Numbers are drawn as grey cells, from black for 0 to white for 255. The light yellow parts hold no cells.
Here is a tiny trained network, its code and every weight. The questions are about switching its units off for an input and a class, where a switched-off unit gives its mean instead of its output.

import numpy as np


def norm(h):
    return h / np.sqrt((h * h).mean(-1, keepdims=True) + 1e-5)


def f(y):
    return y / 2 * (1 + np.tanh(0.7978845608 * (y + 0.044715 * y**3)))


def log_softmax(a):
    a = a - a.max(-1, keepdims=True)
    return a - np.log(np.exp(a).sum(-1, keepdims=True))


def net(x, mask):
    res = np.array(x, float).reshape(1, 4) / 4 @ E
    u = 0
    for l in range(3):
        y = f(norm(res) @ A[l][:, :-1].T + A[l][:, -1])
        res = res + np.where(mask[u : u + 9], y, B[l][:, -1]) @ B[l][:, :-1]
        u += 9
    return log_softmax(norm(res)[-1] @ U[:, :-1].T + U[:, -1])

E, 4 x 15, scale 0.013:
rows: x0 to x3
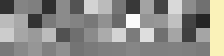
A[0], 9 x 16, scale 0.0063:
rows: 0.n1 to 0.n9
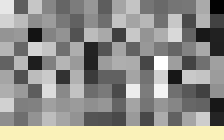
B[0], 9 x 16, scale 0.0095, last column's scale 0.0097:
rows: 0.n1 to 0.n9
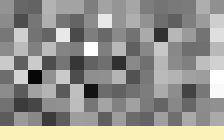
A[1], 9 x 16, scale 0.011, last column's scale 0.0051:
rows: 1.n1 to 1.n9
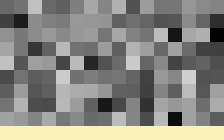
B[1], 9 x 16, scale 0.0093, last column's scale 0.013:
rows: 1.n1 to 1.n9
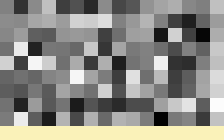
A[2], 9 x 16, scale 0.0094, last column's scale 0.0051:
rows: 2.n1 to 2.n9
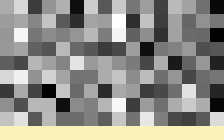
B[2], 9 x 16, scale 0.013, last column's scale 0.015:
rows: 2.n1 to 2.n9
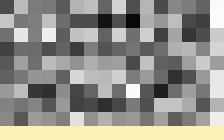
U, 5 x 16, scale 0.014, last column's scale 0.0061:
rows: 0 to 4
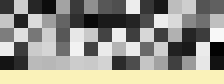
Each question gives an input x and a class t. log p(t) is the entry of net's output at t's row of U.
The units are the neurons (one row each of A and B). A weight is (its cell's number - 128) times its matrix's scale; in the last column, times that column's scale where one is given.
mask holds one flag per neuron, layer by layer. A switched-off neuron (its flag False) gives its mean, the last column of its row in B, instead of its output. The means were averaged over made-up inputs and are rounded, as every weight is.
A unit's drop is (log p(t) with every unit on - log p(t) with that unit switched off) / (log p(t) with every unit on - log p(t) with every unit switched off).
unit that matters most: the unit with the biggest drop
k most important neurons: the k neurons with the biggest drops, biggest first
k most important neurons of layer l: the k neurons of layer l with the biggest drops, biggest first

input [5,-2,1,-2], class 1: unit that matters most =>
0.n6
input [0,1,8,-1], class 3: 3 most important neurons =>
[1.n8, 0.n6, 0.n3]
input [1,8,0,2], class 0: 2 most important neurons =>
[0.n3, 1.n4]
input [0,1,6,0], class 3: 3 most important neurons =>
[1.n8, 0.n6, 0.n3]
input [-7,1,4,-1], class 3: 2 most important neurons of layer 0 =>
[0.n7, 0.n3]
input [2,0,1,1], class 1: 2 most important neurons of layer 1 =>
[1.n9, 1.n1]
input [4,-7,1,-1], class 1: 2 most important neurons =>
[0.n6, 1.n1]
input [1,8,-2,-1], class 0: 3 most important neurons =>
[0.n3, 1.n4, 2.n2]
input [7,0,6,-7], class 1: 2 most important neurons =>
[0.n6, 1.n1]
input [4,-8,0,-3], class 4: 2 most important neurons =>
[1.n2, 0.n7]
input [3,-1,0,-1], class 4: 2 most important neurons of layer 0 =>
[0.n5, 0.n7]
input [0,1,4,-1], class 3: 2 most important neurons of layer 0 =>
[0.n6, 0.n3]
